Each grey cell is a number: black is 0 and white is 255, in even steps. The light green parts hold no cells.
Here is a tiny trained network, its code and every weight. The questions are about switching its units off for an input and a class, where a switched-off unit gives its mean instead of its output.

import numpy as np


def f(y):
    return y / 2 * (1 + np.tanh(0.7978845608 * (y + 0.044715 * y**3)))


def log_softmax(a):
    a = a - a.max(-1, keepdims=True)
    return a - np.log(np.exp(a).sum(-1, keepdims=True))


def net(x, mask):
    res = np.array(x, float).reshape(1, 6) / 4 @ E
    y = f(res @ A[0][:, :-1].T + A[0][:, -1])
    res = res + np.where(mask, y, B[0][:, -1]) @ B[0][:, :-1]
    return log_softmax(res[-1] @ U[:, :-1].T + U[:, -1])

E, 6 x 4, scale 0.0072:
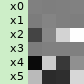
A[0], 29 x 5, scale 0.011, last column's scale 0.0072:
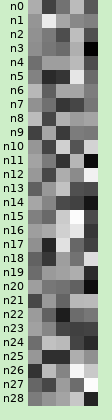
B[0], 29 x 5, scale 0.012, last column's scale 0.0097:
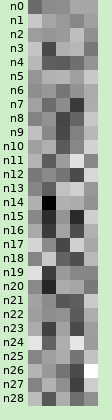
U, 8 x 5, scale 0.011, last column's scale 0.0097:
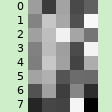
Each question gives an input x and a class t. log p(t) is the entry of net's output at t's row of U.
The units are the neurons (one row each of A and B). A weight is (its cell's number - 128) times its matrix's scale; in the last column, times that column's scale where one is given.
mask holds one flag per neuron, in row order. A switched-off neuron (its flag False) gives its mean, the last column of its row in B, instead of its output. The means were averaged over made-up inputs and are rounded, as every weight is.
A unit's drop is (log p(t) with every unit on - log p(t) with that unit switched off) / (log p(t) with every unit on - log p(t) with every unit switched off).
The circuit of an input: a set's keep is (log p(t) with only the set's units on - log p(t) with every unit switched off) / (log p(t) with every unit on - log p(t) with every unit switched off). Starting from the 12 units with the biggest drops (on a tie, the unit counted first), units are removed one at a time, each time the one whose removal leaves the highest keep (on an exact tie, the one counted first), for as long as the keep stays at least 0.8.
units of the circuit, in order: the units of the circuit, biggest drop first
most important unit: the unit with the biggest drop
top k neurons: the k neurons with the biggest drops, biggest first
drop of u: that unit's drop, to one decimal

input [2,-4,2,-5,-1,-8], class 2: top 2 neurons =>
[n24; n13]
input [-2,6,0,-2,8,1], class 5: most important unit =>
n9
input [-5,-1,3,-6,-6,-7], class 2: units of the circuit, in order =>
[n13; n24]
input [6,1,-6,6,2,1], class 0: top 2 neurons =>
[n14; n23]
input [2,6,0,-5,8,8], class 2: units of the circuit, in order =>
[n5; n11]
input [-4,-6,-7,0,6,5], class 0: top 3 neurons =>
[n14; n23; n7]
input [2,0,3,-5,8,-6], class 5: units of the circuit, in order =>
[n9; n21; n24]
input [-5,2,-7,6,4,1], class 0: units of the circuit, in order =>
[n14; n23]
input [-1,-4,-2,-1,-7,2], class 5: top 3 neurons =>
[n17; n8; n10]
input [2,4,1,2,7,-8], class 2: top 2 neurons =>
[n24; n13]
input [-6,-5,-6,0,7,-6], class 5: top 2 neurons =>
[n9; n15]
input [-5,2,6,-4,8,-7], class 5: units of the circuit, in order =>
[n21; n9; n4]
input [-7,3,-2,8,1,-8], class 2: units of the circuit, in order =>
[n24; n13]
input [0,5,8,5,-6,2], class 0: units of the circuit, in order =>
[n15]
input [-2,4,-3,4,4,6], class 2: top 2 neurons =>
[n5; n11]
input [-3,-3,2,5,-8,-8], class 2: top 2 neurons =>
[n13; n24]
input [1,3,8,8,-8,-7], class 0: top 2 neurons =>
[n15; n16]
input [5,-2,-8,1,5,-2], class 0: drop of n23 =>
0.1
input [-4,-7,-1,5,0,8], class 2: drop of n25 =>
0.0
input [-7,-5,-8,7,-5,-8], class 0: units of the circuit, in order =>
[n14]
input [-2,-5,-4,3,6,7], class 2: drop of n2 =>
0.1
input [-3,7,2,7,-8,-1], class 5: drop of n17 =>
0.6
